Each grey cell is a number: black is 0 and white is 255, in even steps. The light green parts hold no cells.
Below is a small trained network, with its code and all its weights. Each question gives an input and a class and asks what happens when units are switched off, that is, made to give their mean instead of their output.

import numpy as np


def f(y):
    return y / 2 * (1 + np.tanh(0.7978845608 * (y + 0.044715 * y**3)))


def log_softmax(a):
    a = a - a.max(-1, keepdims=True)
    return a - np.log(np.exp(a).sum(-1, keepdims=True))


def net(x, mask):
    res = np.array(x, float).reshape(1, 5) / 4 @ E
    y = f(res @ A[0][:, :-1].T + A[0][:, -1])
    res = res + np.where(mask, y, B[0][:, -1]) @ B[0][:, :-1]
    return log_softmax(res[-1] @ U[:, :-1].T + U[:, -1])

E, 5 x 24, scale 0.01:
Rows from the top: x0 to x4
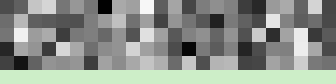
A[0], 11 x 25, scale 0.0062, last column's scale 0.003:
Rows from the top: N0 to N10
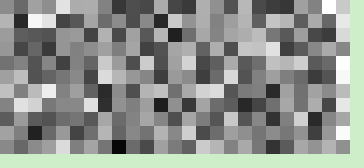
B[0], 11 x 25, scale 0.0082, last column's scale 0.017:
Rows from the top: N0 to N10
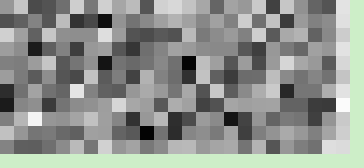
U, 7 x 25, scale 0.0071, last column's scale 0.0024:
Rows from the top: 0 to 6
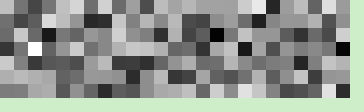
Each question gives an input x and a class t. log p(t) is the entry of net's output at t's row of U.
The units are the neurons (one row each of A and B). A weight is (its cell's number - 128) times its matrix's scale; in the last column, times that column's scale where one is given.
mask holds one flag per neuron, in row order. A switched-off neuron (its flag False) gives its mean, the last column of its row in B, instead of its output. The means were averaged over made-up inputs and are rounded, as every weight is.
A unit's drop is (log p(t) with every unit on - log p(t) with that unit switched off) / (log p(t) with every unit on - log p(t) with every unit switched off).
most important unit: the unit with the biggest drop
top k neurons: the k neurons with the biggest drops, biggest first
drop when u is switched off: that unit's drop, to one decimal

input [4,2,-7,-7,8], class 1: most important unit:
N1
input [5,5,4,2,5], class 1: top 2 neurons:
N4; N9
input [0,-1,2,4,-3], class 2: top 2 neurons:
N6; N7
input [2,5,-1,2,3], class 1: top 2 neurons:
N4; N0
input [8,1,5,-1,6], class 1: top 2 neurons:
N4; N1
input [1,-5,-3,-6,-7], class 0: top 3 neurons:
N0; N10; N4
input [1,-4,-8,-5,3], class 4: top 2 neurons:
N3; N2
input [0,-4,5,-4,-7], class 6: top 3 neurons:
N6; N2; N9
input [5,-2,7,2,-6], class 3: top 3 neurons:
N6; N3; N5
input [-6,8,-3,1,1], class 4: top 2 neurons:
N3; N9
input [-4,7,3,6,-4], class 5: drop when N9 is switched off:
-0.1
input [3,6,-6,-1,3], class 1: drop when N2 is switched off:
0.0
